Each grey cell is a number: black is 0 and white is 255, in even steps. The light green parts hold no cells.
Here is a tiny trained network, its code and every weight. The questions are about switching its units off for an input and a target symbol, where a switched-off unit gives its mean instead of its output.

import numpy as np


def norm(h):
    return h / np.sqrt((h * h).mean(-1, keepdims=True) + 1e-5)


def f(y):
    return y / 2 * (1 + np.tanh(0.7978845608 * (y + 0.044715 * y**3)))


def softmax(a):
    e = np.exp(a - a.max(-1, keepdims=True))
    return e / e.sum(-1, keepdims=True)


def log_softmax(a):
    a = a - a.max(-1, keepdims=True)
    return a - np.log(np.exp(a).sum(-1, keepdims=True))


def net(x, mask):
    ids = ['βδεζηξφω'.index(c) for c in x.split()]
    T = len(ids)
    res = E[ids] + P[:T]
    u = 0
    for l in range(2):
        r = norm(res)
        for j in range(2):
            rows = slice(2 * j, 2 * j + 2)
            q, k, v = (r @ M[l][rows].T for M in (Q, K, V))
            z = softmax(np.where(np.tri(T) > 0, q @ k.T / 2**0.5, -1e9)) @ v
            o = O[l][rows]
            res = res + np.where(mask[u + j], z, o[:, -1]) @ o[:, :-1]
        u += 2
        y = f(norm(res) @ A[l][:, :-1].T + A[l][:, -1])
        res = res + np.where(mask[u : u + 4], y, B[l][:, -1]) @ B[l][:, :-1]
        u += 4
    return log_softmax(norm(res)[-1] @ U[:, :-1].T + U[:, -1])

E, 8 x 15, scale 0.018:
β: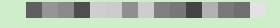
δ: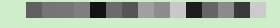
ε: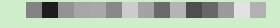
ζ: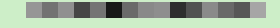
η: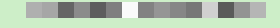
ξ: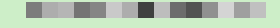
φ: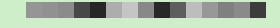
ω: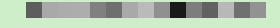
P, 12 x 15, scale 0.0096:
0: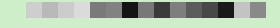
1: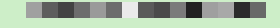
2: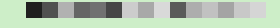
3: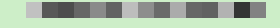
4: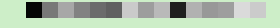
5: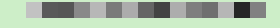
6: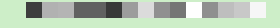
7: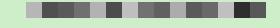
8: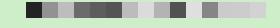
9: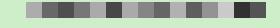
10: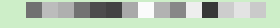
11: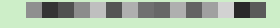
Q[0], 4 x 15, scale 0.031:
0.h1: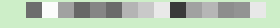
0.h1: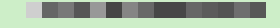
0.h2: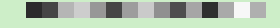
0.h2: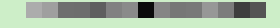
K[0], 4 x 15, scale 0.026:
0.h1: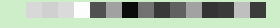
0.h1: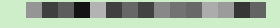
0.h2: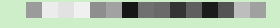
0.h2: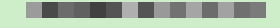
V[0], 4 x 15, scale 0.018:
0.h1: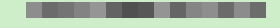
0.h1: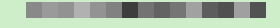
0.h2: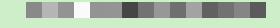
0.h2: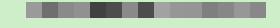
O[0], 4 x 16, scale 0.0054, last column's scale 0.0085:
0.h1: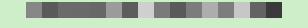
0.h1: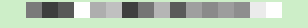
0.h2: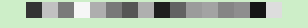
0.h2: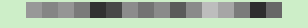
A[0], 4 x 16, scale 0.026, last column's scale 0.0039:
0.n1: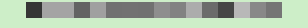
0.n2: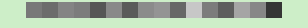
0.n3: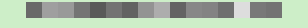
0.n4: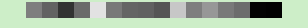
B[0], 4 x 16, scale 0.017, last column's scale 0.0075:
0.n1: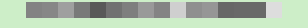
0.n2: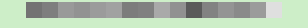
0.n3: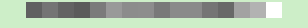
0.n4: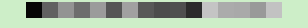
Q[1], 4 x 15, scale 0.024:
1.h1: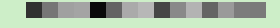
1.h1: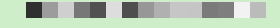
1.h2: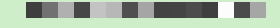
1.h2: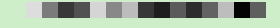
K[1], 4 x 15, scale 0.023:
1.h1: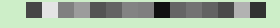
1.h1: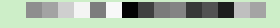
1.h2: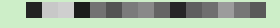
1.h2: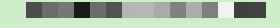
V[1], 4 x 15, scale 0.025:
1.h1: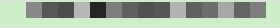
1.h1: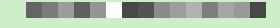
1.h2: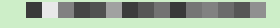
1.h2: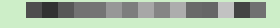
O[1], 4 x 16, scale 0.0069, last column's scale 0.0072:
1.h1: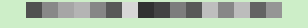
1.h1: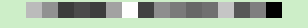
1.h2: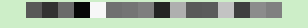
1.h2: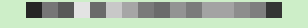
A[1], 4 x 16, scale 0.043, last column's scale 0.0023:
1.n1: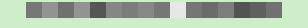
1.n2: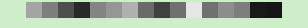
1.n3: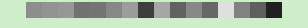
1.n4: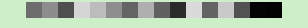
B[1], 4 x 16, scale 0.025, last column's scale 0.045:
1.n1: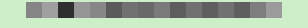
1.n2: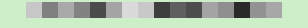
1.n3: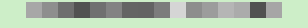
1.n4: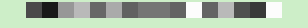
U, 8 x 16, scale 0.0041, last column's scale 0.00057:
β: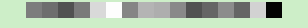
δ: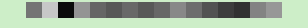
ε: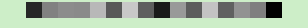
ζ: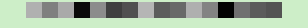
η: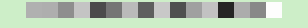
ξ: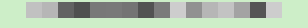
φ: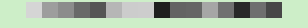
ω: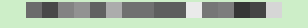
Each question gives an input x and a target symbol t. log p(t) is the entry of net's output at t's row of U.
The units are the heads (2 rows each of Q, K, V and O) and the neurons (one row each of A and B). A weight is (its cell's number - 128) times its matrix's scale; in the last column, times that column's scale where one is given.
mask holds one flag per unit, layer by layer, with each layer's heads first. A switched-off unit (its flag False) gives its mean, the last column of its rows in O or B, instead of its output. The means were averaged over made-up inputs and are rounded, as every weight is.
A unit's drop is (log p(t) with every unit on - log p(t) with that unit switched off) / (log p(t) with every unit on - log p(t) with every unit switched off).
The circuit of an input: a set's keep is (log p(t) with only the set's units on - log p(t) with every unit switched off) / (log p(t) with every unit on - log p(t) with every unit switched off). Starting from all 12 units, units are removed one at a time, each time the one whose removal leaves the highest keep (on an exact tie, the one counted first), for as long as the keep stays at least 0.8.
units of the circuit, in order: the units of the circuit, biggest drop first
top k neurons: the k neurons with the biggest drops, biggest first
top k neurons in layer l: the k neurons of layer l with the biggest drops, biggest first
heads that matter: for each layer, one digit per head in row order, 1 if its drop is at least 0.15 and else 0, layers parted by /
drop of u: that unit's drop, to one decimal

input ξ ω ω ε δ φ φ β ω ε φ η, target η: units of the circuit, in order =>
(1.n4, 1.h2)
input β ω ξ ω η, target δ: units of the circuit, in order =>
(0.n1, 1.n1, 1.n4, 0.h2)
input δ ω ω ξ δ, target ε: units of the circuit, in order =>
(1.n4, 1.h1)
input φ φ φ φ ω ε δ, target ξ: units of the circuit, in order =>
(1.h1, 1.n3, 1.n4)
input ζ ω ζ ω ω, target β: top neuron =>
(1.n4)
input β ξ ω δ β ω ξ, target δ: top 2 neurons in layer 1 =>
(1.n1, 1.n4)
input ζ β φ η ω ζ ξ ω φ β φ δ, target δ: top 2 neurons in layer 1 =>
(1.n1, 1.n4)
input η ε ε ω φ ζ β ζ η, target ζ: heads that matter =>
00 / 11
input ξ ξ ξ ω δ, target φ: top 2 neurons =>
(1.n2, 1.n4)
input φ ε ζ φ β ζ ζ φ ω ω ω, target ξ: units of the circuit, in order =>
(1.h1, 1.n3)
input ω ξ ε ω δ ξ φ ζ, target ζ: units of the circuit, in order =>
(1.n4, 1.h1, 0.h1)
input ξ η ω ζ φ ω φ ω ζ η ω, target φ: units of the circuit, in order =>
(1.h1, 1.n4)
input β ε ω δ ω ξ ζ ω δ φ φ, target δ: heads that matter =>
00 / 00
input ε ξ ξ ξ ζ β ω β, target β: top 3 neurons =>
(1.n4, 1.n2, 1.n3)
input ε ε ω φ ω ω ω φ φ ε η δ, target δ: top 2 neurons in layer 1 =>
(1.n4, 1.n1)
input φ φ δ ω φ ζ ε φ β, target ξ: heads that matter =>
10 / 10
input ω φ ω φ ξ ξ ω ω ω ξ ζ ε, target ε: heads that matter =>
00 / 00
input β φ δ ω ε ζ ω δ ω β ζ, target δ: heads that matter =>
00 / 00
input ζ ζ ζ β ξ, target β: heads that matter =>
10 / 00
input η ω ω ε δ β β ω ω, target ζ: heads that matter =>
00 / 01
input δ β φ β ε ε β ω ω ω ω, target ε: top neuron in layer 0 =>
(0.n3)
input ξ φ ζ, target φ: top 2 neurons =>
(1.n2, 1.n4)
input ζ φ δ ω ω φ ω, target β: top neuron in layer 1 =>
(1.n4)
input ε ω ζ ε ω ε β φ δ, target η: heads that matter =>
00 / 01
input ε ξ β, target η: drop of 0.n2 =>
0.0
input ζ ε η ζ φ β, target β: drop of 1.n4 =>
0.6
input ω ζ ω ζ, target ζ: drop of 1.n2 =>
0.2
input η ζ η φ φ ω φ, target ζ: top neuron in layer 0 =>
(0.n2)
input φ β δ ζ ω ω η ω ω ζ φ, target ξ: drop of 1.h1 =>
1.0
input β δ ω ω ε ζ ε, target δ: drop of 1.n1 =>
0.3
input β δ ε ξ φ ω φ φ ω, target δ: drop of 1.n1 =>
0.3
